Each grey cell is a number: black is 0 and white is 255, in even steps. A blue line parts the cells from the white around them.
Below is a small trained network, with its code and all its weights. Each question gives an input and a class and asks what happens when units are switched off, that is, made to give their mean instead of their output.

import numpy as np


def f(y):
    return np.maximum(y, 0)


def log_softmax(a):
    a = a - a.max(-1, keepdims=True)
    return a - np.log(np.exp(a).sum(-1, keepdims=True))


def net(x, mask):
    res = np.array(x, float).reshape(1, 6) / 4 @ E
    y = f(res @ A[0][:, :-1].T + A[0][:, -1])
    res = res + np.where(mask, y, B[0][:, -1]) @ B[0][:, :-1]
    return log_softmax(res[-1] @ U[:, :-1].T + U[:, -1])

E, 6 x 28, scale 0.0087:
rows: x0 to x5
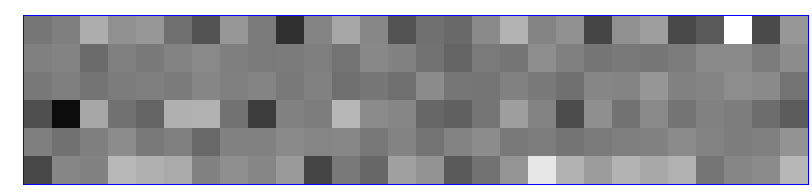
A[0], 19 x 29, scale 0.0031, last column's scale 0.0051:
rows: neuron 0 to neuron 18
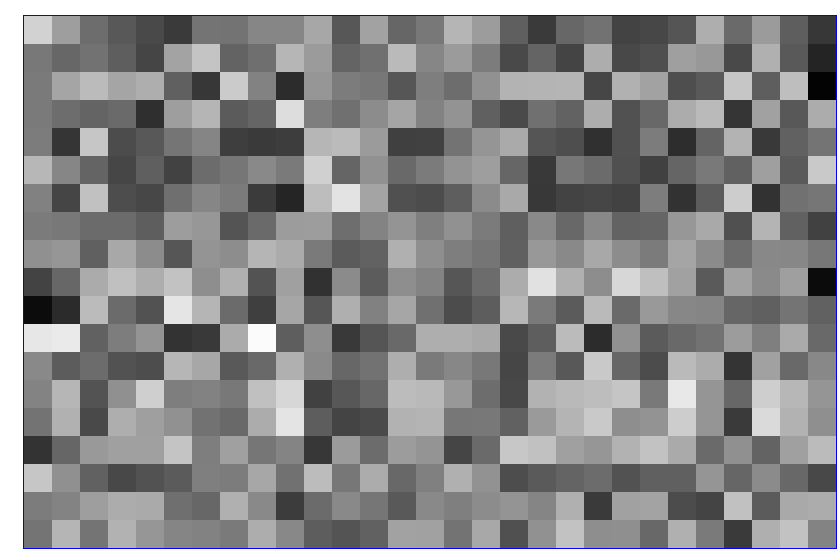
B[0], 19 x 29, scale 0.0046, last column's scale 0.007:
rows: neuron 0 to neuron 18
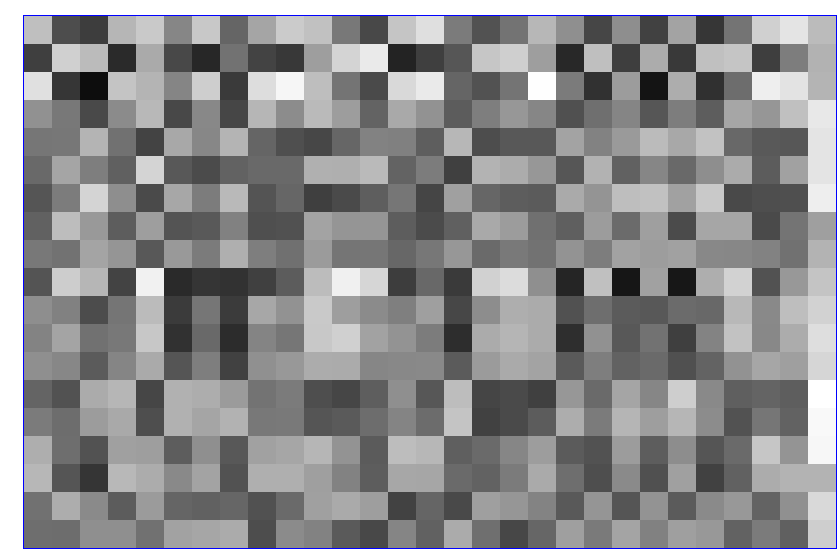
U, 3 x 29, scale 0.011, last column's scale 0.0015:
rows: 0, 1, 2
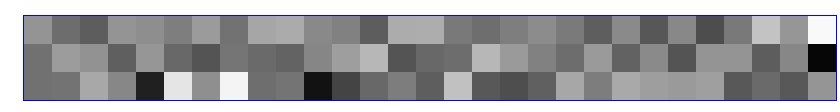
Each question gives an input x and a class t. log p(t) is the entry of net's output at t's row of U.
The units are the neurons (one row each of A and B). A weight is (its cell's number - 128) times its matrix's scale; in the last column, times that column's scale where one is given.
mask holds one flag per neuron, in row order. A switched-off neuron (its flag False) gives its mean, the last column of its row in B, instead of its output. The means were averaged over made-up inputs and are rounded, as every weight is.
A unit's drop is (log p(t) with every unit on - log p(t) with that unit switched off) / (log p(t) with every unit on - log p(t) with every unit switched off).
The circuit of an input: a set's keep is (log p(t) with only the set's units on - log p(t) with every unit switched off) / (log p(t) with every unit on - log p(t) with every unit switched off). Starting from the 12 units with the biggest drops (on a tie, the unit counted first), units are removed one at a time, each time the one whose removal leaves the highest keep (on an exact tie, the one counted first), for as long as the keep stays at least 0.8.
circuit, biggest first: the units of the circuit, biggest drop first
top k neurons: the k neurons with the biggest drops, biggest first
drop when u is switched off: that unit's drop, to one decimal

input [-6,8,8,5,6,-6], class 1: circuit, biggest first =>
neuron 1
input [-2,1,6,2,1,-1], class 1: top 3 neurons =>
neuron 2; neuron 15; neuron 0
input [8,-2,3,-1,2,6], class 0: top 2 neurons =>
neuron 2; neuron 15
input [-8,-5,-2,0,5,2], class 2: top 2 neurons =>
neuron 14; neuron 13
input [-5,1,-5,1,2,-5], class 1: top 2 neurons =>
neuron 1; neuron 5
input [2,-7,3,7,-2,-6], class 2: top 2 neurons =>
neuron 6; neuron 4
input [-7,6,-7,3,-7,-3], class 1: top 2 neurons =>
neuron 1; neuron 7
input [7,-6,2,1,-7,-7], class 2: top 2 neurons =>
neuron 6; neuron 4
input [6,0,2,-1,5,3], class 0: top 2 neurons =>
neuron 2; neuron 1
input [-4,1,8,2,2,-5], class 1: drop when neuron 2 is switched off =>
0.4
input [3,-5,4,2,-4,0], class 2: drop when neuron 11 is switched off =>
0.3
